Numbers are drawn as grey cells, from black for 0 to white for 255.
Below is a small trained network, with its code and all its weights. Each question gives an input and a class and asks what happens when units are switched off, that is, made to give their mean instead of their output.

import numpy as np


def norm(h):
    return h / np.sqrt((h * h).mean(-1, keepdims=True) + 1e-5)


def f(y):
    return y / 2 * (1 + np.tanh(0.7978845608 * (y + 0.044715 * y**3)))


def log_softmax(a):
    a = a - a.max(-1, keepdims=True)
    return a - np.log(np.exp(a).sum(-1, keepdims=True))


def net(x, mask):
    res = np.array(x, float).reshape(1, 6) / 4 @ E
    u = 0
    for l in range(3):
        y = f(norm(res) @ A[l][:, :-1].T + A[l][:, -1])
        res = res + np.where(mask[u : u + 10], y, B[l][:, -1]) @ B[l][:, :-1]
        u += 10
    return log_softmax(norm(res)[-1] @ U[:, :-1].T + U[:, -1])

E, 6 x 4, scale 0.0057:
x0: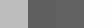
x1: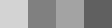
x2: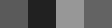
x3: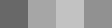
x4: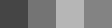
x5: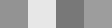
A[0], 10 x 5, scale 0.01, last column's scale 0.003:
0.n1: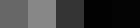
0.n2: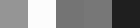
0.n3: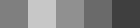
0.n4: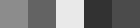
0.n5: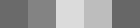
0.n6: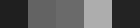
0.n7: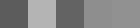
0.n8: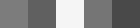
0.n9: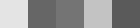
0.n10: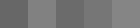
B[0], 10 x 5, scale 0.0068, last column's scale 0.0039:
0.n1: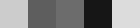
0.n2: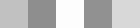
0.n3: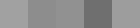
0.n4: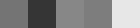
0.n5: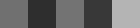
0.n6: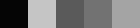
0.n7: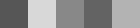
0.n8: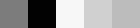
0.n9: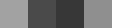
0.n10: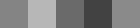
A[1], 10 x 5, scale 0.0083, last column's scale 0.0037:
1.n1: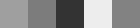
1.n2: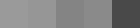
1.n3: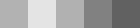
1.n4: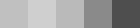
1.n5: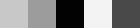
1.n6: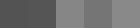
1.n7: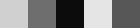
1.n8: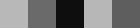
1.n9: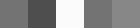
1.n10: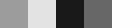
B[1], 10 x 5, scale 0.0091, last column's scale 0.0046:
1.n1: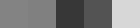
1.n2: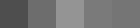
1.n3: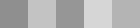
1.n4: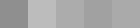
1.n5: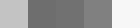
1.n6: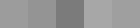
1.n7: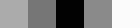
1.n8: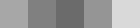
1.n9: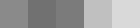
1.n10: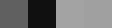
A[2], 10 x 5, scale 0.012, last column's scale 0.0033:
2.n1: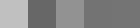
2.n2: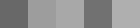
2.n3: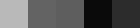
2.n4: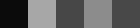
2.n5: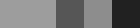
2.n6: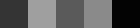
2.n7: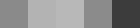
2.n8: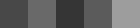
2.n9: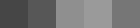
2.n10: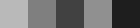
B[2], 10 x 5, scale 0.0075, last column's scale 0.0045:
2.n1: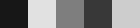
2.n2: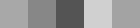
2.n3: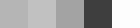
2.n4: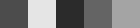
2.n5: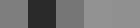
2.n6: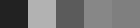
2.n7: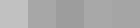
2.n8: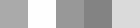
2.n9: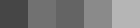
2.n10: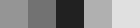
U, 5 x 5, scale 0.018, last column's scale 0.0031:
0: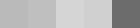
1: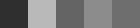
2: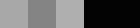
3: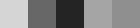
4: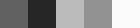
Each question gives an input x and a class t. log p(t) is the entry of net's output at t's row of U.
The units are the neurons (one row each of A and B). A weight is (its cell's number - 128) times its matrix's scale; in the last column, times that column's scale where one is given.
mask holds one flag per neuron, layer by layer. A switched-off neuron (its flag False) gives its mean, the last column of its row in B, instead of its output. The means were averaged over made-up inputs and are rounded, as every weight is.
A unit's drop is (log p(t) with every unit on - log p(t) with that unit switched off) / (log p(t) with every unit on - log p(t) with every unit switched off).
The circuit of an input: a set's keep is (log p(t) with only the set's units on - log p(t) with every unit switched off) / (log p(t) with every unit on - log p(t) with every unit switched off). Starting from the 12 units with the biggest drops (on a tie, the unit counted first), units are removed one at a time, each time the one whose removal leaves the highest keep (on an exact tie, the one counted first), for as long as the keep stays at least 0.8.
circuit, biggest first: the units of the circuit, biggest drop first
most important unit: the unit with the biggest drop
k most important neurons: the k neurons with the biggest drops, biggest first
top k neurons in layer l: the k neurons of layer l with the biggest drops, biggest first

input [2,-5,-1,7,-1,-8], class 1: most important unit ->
0.n6
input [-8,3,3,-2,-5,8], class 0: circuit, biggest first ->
0.n2, 1.n3
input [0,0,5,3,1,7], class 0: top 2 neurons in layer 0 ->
0.n2, 0.n9
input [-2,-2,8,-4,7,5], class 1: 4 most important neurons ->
0.n6, 1.n10, 0.n2, 2.n4
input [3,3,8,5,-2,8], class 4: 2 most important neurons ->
0.n8, 0.n5
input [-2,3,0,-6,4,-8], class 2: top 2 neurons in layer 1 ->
1.n10, 1.n3
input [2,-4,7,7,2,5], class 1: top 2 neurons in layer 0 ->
0.n6, 0.n2
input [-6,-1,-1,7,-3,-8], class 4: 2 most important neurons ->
0.n8, 1.n9
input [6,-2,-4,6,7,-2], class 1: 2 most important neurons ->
0.n2, 0.n6
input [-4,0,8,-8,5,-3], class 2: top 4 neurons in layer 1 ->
1.n10, 1.n3, 1.n4, 1.n2
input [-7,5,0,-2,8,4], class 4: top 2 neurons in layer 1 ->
1.n9, 1.n7
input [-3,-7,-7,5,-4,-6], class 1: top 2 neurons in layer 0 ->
0.n6, 0.n8
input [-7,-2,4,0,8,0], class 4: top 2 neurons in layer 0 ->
0.n8, 0.n4
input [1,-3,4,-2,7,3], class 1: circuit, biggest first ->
0.n6
